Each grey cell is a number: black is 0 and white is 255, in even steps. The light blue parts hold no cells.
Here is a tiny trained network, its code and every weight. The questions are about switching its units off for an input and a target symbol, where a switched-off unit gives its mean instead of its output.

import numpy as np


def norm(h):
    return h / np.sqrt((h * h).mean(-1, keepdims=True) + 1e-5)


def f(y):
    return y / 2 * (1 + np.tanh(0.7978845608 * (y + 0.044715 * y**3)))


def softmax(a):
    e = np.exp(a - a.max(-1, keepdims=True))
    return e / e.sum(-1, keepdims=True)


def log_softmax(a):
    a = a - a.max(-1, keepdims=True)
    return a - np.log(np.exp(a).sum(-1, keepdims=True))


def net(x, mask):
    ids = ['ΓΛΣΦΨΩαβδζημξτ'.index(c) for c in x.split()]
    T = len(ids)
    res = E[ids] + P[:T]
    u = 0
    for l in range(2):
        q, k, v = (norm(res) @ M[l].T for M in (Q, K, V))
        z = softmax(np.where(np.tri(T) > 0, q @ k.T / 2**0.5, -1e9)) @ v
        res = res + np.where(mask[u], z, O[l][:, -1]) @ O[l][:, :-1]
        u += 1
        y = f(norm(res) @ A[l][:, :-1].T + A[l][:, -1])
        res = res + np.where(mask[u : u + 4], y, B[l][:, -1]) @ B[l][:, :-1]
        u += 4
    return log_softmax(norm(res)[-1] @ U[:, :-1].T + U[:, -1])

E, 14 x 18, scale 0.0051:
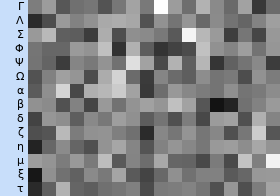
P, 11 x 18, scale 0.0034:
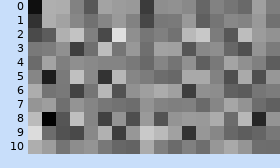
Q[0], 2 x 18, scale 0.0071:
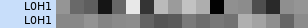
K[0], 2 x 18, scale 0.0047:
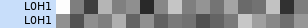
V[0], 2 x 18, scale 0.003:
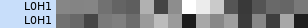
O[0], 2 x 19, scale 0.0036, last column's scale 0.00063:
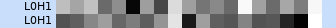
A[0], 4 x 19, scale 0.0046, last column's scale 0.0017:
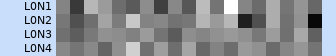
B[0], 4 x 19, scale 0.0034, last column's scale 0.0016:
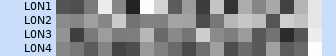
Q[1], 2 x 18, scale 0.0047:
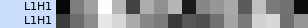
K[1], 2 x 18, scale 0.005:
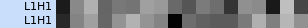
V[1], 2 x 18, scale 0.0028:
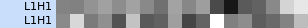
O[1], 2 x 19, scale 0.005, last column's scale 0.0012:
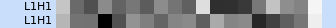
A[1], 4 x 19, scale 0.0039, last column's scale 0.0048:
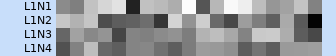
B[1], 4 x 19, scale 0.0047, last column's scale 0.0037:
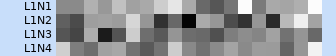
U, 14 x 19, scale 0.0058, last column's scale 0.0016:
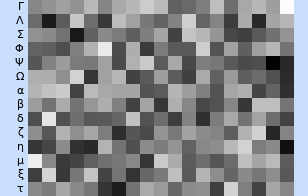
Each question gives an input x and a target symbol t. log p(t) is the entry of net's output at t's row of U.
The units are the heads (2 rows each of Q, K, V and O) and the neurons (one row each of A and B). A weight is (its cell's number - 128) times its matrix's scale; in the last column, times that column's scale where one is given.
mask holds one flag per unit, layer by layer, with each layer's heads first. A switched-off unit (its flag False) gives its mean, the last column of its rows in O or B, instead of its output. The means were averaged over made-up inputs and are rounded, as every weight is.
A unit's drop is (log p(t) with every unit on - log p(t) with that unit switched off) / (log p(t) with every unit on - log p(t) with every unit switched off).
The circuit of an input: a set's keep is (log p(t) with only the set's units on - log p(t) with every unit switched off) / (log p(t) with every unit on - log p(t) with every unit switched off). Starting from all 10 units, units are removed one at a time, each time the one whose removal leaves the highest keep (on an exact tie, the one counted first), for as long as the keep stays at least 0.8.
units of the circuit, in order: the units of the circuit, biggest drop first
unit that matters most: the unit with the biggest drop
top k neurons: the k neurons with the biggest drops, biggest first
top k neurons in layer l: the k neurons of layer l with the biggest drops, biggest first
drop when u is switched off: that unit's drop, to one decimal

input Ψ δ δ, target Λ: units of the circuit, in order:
(L0H1, L1N1, L0N2)
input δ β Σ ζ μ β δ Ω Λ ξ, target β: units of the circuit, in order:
(L0H1, L1N2)
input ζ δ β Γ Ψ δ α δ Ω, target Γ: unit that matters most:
L0N2
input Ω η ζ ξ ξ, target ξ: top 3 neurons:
(L1N1, L0N1, L1N2)
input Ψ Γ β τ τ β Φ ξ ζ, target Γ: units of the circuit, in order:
(L1N1, L1H1)
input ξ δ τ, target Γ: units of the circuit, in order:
(L1N1, L0N4)
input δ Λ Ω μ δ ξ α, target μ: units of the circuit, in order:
(L0H1, L1H1)
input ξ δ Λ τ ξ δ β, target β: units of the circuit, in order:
(L1N2, L0H1)
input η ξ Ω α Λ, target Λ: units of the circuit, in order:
(L1N1, L0N4)
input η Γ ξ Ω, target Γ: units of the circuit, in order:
(L0H1, L1N1)
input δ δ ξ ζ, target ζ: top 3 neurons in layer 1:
(L1N1, L1N4, L1N2)
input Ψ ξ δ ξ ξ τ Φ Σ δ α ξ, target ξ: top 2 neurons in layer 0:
(L0N1, L0N4)
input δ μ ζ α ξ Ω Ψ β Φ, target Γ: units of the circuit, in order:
(L1N1, L0N2, L0N1)
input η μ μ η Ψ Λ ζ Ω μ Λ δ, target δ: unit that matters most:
L1N1
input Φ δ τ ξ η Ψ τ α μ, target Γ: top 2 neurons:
(L0N2, L1N1)
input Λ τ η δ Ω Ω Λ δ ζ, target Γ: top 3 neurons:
(L1N1, L0N2, L0N4)
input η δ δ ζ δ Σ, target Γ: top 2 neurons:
(L0N2, L1N1)
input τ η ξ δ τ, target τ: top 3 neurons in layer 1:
(L1N4, L1N1, L1N2)
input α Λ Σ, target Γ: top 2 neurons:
(L1N1, L0N1)
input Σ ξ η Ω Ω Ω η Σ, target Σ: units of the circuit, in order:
(L1H1)
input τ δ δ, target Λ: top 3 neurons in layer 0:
(L0N2, L0N3, L0N1)
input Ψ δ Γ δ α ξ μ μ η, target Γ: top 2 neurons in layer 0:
(L0N2, L0N4)
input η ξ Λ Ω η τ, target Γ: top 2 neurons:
(L1N1, L0N4)
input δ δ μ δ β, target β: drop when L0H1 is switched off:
0.2
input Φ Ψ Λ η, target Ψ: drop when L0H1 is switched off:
1.1
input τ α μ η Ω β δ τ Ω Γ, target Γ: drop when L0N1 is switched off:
0.0
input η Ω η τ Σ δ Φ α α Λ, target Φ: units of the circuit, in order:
(L0H1)
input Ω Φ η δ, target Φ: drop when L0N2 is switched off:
0.1
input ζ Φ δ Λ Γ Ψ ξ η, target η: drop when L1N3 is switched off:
0.4
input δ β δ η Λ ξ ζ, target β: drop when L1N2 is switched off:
0.7
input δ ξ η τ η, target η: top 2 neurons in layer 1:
(L1N3, L1N1)
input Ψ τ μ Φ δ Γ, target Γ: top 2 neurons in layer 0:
(L0N2, L0N4)
